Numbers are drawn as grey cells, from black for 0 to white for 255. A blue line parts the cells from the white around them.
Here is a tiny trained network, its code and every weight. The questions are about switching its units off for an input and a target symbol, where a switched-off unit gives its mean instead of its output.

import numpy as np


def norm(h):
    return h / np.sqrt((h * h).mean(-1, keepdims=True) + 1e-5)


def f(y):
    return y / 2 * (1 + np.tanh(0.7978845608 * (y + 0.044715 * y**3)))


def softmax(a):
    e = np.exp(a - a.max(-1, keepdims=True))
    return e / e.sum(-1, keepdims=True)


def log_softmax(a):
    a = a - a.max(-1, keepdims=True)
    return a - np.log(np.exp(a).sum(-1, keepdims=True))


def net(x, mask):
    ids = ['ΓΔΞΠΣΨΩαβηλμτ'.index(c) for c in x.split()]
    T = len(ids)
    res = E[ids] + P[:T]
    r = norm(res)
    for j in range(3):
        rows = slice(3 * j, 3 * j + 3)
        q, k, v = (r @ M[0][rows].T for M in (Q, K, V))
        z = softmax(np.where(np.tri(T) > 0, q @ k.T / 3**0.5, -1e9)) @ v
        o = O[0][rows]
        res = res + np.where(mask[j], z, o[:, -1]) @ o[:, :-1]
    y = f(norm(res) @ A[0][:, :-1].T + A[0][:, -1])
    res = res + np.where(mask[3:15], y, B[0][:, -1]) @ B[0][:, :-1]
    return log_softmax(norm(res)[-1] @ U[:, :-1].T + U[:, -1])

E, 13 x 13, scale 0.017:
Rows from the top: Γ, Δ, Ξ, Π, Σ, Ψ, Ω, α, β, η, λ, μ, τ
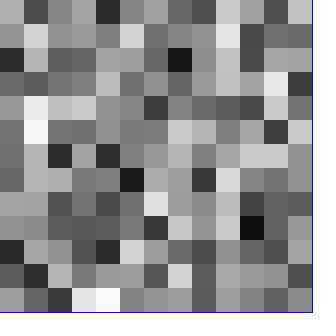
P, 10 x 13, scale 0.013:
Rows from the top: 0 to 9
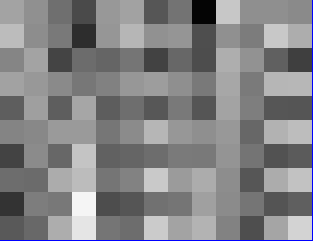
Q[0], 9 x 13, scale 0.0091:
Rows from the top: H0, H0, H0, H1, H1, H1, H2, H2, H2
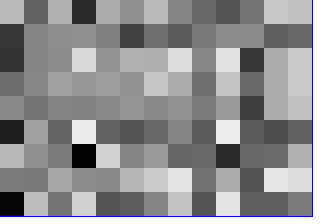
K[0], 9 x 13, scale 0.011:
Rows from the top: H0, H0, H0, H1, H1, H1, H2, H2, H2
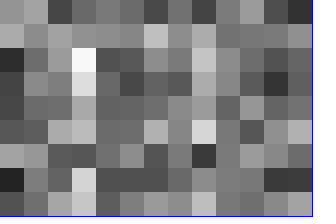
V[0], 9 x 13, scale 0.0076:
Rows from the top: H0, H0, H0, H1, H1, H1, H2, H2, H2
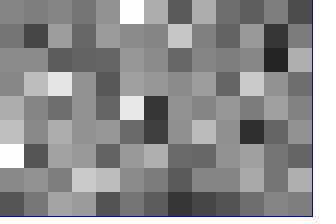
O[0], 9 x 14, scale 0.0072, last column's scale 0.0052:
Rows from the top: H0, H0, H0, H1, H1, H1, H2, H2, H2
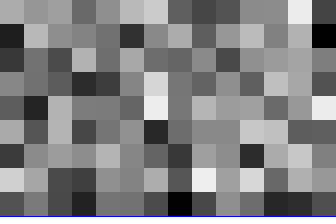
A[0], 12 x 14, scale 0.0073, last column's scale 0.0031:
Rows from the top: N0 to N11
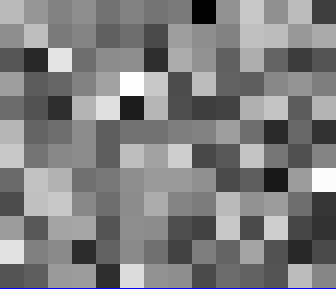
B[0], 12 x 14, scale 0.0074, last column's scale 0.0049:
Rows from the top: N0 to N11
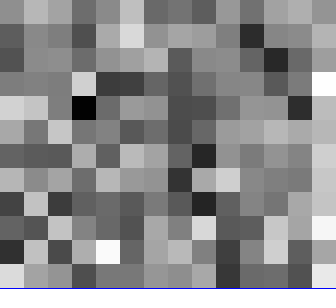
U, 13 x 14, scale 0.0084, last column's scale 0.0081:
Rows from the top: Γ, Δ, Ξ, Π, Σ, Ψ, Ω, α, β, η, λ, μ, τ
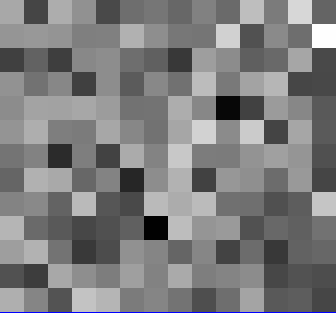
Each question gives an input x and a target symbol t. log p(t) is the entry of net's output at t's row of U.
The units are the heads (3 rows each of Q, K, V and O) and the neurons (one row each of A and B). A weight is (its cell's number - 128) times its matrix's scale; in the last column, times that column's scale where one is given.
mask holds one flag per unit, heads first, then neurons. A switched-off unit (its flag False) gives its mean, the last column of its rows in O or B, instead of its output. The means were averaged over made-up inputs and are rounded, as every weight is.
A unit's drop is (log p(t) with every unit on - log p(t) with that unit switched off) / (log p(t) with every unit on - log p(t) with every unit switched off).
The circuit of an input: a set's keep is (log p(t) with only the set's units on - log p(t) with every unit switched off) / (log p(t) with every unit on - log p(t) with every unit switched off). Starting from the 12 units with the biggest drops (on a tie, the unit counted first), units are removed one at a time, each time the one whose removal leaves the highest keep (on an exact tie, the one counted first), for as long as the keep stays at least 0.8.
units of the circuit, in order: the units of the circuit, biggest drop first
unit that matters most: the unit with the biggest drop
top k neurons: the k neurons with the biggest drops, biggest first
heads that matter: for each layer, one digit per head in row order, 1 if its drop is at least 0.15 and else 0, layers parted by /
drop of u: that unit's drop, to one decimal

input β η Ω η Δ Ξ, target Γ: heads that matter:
110
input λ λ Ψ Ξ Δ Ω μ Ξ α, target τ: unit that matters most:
H2
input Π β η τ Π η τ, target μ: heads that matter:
011
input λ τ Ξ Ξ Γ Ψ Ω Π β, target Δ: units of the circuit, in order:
H0, N5
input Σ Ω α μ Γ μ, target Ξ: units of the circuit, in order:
H2, H0
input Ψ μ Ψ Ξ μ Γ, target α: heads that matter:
100
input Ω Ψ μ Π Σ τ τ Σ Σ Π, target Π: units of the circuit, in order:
H2, H1
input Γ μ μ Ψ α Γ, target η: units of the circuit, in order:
H0, H1
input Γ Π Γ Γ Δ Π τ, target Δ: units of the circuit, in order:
H0, N4
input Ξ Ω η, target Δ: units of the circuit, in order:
H1, N5
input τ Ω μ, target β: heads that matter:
011
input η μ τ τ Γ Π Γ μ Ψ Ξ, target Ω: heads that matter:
111
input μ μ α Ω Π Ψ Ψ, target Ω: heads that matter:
011
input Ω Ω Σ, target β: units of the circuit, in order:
H1
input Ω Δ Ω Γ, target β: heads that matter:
110
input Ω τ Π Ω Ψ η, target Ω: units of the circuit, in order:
H2, H0, H1
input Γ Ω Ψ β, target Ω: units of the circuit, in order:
H2, H0, H1, N6
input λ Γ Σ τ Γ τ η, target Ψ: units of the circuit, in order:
H2, H1
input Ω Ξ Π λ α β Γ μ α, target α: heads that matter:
100
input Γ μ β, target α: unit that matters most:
H0
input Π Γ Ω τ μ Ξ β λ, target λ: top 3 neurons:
N11, N7, N8
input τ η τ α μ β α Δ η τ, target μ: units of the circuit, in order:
H1, H2, N2
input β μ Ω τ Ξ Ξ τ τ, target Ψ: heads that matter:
111
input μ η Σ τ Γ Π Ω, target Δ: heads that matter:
100
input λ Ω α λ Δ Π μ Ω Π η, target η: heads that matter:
011
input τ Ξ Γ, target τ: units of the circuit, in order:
N10, H2
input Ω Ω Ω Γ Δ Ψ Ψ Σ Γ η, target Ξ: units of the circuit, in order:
H2
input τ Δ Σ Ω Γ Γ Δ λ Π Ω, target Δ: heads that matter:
111
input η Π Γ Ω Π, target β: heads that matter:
111
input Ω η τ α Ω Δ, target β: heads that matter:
010
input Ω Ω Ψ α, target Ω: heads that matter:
101
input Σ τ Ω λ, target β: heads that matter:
110
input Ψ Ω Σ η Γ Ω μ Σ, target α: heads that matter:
100
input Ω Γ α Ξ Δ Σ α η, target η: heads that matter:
010
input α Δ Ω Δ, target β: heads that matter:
010
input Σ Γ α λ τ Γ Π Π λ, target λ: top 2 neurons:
N11, N8
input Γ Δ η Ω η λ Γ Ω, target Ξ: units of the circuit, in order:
H2
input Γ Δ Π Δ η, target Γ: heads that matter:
110
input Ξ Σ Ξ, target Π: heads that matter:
110
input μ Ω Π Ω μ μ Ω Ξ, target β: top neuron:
N3
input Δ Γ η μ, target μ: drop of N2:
0.2
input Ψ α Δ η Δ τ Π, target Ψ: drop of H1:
0.2
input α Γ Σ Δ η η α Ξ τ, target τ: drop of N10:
0.1
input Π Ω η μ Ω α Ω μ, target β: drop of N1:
0.1
